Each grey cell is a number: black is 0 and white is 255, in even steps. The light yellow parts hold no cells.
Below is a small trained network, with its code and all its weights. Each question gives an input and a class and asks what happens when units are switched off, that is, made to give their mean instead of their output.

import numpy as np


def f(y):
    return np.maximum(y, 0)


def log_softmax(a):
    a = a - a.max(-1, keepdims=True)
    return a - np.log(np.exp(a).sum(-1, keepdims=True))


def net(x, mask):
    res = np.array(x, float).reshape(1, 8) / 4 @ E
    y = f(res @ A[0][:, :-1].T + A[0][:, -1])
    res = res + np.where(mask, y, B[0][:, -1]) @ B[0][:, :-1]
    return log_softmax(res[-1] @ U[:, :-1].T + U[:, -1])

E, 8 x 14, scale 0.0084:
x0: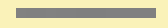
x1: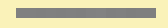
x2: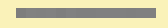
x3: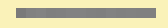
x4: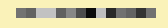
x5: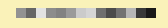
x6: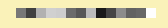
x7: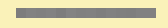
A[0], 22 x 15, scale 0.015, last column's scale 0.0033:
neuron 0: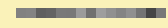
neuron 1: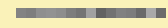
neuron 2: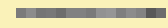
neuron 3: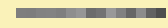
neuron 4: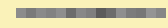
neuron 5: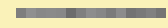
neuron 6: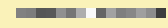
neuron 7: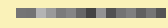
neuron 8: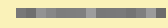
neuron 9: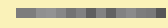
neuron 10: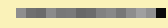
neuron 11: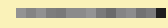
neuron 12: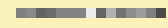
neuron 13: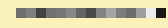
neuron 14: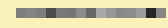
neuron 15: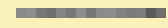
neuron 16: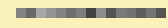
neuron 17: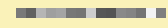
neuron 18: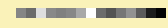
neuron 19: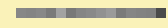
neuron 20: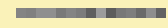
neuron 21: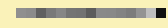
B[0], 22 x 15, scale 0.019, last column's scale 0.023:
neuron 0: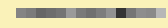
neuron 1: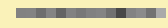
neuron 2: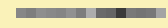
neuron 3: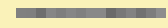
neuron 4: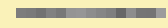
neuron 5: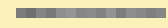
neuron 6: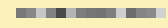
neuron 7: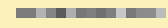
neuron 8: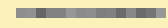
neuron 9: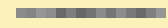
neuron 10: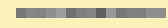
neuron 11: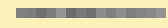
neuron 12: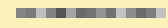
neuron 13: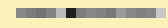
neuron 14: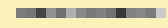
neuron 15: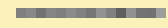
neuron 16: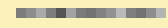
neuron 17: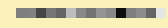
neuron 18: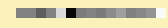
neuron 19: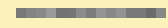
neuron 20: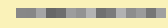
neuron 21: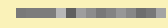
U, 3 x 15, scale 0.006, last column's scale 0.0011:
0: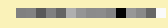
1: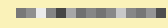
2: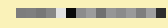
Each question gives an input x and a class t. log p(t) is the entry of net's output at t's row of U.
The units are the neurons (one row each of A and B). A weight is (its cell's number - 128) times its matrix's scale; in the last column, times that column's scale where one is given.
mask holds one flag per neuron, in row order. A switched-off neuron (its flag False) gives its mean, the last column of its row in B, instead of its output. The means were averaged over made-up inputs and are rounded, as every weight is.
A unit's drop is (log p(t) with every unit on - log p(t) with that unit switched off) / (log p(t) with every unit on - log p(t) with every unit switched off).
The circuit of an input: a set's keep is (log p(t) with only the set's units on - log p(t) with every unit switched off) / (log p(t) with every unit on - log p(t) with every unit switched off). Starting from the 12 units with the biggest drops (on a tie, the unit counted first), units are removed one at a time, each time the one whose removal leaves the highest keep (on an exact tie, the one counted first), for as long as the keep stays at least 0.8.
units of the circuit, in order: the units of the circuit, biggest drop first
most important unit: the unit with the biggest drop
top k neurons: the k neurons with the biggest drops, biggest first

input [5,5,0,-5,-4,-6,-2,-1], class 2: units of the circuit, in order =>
(neuron 13)
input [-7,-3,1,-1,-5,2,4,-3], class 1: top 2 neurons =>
(neuron 6; neuron 12)
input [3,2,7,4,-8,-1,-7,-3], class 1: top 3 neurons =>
(neuron 6; neuron 12; neuron 17)
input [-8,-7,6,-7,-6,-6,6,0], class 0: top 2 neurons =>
(neuron 17; neuron 18)
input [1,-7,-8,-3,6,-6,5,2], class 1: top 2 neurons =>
(neuron 18; neuron 7)
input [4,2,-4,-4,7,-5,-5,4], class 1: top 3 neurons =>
(neuron 17; neuron 18; neuron 7)
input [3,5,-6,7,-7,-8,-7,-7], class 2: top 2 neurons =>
(neuron 13; neuron 17)
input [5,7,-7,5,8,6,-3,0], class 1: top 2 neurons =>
(neuron 7; neuron 16)
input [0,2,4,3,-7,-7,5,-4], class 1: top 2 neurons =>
(neuron 6; neuron 18)
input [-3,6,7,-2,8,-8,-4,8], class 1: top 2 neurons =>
(neuron 18; neuron 7)
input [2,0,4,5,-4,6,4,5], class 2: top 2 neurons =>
(neuron 18; neuron 14)
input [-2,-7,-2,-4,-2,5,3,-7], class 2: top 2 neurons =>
(neuron 18; neuron 14)
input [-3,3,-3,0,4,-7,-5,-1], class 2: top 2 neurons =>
(neuron 13; neuron 17)
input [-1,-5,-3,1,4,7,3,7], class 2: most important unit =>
neuron 18
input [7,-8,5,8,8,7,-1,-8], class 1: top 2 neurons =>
(neuron 7; neuron 16)
